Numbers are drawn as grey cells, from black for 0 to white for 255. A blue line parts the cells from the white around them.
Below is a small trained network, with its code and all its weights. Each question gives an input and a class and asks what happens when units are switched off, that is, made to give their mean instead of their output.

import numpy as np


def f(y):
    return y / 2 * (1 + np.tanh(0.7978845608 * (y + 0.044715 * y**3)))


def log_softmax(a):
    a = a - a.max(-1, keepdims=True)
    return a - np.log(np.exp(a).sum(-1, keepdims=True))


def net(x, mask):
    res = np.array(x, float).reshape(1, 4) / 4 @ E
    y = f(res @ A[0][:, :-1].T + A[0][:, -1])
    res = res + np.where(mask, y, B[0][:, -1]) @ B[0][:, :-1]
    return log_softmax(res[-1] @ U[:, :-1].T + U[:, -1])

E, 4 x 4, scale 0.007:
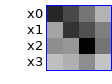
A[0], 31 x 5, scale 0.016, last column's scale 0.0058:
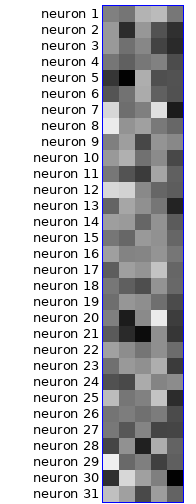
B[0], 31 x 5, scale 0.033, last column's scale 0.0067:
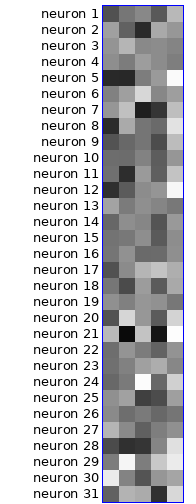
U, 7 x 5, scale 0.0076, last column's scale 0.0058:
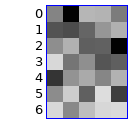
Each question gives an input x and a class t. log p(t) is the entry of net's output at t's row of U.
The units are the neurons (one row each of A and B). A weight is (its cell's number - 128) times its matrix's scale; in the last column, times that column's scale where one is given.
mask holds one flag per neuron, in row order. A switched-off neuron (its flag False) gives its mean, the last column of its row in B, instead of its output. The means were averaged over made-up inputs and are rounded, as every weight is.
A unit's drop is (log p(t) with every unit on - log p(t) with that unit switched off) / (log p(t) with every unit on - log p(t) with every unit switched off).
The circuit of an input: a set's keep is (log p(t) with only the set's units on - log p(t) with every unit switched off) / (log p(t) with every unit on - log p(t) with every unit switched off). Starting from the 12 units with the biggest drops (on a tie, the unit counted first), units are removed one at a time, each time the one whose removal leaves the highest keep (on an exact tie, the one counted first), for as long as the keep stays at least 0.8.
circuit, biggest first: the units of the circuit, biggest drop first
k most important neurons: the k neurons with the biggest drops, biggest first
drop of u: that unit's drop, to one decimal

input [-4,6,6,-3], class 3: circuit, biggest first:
(neuron 5; neuron 21)
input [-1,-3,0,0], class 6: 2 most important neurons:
(neuron 5; neuron 28)
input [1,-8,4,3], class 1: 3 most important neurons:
(neuron 21; neuron 29; neuron 24)
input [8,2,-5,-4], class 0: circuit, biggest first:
(neuron 5)
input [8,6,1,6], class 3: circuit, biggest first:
(neuron 21; neuron 7)
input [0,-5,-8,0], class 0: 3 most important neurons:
(neuron 29; neuron 20; neuron 30)
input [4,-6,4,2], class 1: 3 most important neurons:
(neuron 21; neuron 24; neuron 28)
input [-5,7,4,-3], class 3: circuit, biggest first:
(neuron 21; neuron 5)
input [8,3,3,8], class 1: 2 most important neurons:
(neuron 28; neuron 11)
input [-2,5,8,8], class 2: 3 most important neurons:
(neuron 7; neuron 25; neuron 5)
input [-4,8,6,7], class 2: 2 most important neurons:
(neuron 7; neuron 25)
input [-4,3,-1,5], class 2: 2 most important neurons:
(neuron 7; neuron 5)
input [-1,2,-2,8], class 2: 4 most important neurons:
(neuron 7; neuron 25; neuron 5; neuron 24)
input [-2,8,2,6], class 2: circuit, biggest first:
(neuron 7)
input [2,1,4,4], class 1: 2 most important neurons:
(neuron 28; neuron 24)
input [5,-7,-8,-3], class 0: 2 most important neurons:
(neuron 5; neuron 30)
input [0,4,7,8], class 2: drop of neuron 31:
0.2
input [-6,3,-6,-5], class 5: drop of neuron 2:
0.1
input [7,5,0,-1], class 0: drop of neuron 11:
0.0
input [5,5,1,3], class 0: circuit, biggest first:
(neuron 21)
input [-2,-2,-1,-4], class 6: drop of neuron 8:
0.1
